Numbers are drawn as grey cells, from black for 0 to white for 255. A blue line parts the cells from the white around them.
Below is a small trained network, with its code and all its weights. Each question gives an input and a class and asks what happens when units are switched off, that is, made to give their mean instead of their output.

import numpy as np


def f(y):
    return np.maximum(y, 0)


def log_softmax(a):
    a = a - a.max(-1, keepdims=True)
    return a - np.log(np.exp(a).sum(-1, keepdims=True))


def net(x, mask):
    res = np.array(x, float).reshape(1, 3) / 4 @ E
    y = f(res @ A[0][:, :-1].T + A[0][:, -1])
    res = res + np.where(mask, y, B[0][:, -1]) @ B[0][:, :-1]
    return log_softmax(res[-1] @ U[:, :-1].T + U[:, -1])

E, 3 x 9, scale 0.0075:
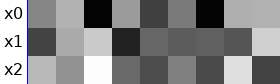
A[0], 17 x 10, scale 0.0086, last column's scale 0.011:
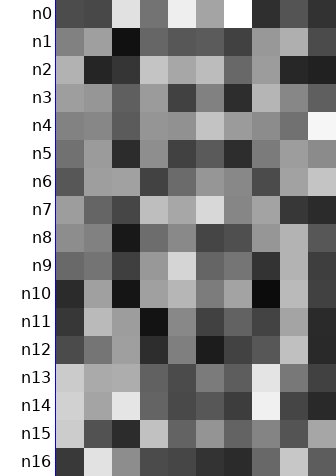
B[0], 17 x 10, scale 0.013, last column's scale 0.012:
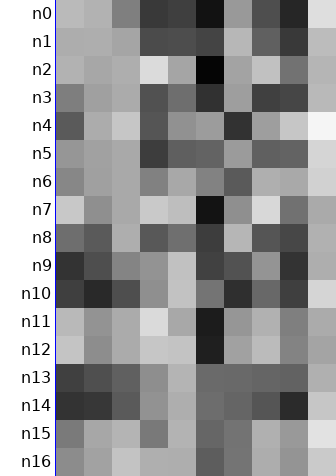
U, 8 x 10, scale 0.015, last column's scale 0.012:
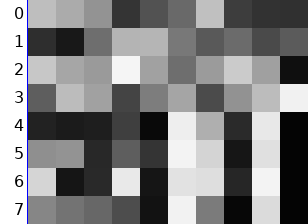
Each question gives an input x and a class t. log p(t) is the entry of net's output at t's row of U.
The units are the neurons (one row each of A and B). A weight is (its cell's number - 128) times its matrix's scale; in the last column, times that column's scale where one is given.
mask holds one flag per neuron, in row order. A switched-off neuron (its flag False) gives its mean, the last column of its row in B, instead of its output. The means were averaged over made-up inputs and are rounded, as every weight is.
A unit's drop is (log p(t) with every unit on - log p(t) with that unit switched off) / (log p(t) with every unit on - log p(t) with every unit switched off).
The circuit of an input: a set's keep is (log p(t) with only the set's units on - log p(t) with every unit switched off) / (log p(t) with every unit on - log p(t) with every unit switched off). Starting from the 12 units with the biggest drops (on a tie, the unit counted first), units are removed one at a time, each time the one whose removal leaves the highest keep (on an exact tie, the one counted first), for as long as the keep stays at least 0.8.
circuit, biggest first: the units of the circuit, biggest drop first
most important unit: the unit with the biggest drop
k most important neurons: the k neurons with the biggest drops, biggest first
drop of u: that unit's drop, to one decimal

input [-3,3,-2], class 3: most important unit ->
n1
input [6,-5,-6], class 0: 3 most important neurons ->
[n1, n5, n14]
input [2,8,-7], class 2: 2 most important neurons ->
[n11, n12]
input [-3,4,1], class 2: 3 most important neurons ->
[n4, n5, n11]
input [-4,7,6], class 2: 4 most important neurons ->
[n10, n11, n12, n6]
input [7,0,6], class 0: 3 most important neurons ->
[n3, n5, n1]
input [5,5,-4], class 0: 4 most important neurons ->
[n1, n5, n8, n2]
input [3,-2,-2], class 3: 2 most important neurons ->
[n0, n4]
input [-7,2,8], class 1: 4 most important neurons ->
[n14, n13, n5, n1]
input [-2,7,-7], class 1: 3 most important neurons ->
[n10, n9, n2]
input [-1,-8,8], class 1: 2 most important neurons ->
[n14, n13]
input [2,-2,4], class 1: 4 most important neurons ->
[n14, n0, n13, n6]
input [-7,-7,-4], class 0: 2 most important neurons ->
[n0, n16]
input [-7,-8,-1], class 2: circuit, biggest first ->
[n2]
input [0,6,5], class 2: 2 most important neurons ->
[n10, n16]
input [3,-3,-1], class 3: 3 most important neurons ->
[n0, n4, n15]
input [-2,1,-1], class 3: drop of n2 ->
0.0
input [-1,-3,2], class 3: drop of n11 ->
0.1
